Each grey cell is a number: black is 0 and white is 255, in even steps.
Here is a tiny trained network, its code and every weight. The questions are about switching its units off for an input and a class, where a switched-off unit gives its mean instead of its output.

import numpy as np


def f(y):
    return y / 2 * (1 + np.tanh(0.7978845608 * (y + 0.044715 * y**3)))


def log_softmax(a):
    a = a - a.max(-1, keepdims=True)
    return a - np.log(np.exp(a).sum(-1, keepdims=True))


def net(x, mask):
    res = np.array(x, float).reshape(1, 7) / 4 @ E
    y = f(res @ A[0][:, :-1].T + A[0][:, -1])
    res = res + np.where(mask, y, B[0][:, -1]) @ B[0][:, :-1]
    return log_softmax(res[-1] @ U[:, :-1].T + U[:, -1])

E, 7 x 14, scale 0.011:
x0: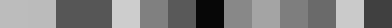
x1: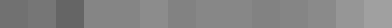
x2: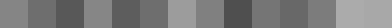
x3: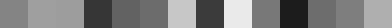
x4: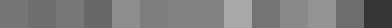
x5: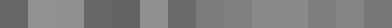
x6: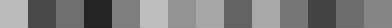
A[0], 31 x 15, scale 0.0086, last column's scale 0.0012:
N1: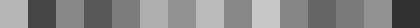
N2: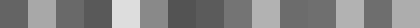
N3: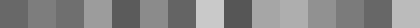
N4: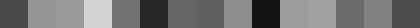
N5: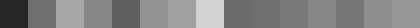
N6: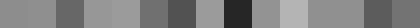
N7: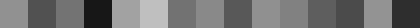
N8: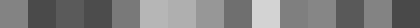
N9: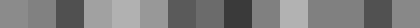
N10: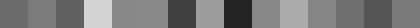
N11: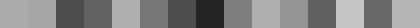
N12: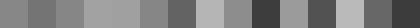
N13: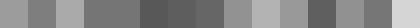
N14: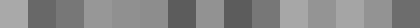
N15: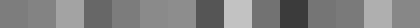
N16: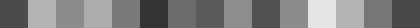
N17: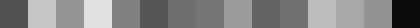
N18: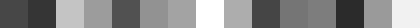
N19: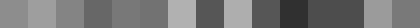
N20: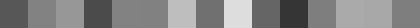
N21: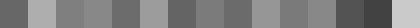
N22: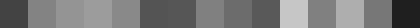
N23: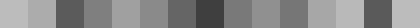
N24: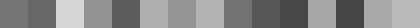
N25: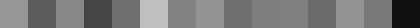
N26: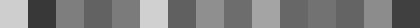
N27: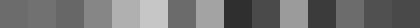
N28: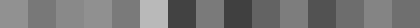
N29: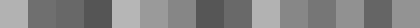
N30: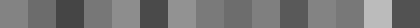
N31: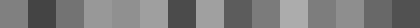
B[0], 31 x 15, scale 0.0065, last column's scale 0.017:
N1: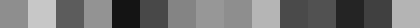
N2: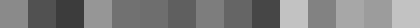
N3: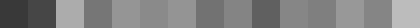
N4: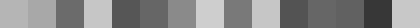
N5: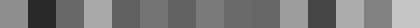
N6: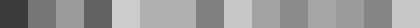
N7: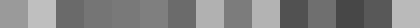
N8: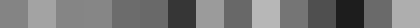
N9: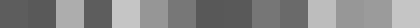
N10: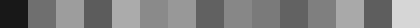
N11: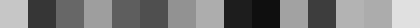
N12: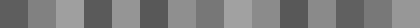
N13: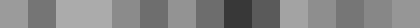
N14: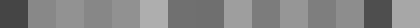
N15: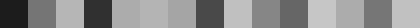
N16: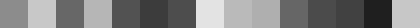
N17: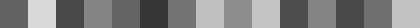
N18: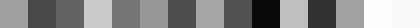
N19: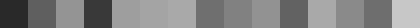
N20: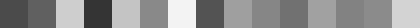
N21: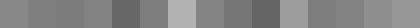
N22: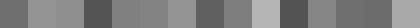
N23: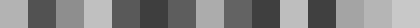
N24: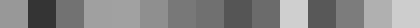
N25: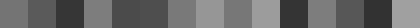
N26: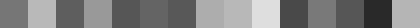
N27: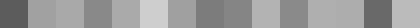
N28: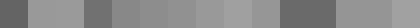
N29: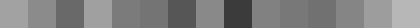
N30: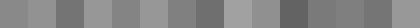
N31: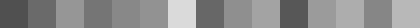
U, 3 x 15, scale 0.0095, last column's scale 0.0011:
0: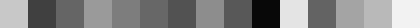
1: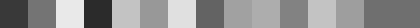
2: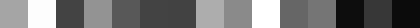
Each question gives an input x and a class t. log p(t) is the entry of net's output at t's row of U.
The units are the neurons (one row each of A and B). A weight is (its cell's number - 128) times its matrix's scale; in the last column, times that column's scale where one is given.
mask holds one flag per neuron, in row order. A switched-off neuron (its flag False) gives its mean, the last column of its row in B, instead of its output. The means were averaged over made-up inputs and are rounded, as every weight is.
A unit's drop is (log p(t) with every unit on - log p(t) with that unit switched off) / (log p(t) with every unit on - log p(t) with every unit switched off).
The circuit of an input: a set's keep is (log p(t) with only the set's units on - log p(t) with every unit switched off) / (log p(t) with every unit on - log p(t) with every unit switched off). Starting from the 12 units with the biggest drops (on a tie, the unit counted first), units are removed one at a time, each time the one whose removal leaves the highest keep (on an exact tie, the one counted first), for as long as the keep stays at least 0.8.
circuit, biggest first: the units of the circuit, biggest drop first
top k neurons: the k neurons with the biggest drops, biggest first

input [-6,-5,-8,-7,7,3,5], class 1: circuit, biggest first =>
N27
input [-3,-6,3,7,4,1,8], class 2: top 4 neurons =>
N1, N8, N7, N26
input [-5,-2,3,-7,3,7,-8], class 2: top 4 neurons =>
N4, N16, N17, N20
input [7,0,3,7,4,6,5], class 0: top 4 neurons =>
N11, N23, N2, N29
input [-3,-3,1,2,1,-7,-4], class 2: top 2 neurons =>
N11, N4
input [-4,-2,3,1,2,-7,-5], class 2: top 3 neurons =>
N4, N17, N11
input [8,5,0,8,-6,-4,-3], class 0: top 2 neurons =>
N11, N23
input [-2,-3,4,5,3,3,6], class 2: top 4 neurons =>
N1, N8, N7, N26
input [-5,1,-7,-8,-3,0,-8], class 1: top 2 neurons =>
N10, N3
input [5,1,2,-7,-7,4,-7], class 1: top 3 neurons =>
N6, N10, N9
